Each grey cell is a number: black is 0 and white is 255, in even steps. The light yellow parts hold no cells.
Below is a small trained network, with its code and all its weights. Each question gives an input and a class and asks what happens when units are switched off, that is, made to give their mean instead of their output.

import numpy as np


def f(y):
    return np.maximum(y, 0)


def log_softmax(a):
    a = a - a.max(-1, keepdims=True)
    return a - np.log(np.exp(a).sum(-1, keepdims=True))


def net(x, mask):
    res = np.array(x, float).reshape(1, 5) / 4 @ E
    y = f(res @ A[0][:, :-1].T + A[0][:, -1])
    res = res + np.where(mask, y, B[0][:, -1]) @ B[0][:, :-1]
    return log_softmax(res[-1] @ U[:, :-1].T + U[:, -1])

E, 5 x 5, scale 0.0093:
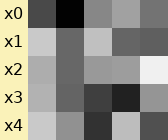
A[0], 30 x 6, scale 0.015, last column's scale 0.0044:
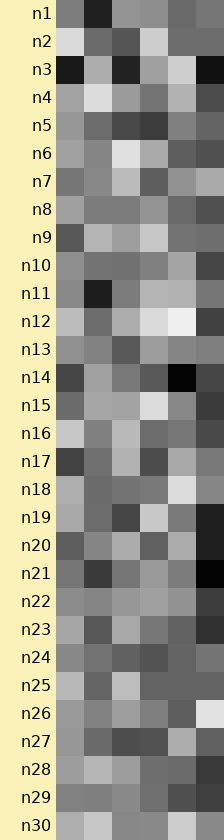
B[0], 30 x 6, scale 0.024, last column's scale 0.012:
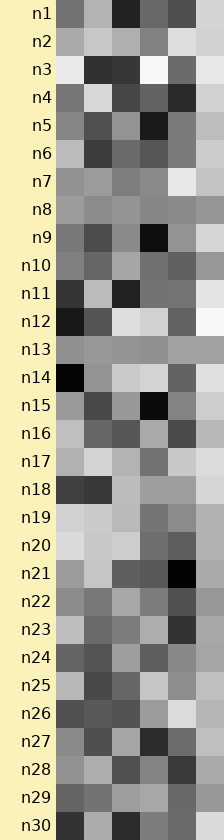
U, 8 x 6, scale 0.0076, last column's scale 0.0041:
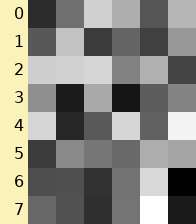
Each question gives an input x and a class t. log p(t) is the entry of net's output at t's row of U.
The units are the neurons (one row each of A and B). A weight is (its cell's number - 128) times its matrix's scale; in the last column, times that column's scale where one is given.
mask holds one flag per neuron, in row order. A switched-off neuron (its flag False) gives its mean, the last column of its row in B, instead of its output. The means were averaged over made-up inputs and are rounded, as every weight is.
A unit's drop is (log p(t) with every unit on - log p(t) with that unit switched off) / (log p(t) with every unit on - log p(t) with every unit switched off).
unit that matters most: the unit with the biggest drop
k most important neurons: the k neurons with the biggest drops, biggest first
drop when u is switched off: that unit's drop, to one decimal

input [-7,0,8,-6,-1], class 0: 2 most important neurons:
[n12 n18]
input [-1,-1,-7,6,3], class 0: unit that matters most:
n14
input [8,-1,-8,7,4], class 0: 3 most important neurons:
[n14 n4 n24]
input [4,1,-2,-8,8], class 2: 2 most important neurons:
[n2 n19]
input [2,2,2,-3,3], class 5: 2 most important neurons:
[n3 n17]
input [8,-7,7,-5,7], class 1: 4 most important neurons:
[n11 n21 n1 n14]
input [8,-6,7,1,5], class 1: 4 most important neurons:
[n11 n21 n1 n14]
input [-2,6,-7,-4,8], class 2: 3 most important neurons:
[n2 n12 n19]
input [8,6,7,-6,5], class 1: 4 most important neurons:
[n11 n1 n21 n14]
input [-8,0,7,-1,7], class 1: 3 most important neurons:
[n30 n4 n14]
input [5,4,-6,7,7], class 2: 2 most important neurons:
[n2 n12]
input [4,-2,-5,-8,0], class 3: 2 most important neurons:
[n9 n15]
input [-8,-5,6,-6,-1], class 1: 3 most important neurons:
[n4 n30 n14]
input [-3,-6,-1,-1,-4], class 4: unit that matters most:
n3
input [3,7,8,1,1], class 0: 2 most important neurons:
[n12 n3]
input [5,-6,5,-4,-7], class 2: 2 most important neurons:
[n17 n20]
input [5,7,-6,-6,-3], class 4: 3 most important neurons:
[n6 n12 n25]
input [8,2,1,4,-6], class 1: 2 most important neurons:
[n1 n11]
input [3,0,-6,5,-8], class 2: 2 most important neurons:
[n17 n12]
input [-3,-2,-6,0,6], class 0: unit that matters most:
n14
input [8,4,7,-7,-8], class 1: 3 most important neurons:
[n11 n1 n21]
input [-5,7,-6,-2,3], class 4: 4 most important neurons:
[n12 n16 n25 n6]
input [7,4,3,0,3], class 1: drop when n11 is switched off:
0.1
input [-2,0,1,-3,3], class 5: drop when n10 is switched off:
0.1
